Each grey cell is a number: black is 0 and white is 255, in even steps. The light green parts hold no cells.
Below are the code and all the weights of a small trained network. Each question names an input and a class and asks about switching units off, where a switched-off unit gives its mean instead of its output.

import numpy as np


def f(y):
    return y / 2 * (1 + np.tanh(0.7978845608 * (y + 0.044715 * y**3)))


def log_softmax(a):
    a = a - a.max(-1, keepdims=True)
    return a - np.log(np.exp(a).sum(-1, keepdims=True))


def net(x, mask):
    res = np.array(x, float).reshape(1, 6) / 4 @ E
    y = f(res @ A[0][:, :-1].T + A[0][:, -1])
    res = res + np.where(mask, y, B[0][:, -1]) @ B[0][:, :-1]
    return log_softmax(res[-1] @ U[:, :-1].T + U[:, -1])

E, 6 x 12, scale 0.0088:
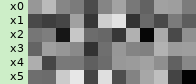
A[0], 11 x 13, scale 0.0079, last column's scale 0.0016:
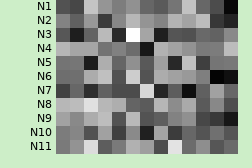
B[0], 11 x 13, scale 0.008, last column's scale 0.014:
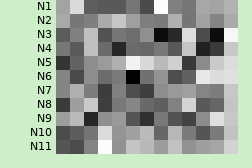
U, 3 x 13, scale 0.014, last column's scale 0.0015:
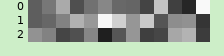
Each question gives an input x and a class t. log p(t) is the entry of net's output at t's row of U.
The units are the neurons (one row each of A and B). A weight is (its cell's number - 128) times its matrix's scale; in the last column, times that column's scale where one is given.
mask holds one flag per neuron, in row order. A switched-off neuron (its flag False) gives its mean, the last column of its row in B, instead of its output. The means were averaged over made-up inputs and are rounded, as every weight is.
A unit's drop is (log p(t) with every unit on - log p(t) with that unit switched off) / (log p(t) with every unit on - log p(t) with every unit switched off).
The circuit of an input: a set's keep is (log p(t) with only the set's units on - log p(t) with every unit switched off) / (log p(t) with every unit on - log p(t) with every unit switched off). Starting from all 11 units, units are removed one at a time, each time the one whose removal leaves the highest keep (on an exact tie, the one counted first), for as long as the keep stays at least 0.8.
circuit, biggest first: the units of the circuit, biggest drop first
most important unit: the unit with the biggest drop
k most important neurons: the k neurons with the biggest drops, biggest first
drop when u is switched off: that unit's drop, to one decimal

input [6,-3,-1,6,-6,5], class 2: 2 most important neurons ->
N3, N6
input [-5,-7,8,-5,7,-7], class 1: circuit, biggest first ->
N5, N6
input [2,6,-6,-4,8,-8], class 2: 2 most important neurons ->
N7, N5
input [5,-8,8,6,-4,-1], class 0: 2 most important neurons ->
N4, N8
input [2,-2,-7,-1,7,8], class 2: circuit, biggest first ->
N6
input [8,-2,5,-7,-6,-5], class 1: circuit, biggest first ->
N6, N5
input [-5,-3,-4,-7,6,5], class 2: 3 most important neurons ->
N6, N5, N3
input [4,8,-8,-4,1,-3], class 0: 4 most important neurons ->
N3, N7, N5, N10
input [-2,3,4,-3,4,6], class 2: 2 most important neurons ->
N6, N9
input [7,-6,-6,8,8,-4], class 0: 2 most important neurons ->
N5, N4
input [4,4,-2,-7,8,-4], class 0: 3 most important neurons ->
N6, N9, N1
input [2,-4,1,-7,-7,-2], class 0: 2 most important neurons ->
N6, N9
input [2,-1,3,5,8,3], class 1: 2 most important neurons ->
N5, N3
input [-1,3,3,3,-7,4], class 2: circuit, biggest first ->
N6, N9
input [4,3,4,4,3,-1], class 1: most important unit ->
N5
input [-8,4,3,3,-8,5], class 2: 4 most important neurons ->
N6, N9, N1, N4
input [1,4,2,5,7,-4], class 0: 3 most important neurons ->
N6, N9, N1
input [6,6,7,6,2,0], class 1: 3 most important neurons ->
N5, N10, N4
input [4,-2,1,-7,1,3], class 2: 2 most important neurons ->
N3, N9
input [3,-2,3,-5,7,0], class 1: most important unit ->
N3
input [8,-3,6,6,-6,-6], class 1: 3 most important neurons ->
N5, N6, N9
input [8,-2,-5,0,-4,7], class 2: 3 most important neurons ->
N6, N9, N5
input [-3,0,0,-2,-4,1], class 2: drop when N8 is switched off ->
0.7
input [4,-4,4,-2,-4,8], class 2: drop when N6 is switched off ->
0.3
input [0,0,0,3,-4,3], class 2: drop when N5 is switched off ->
0.0
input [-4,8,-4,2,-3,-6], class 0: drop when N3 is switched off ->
0.1
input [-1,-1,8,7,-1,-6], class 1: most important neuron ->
N5
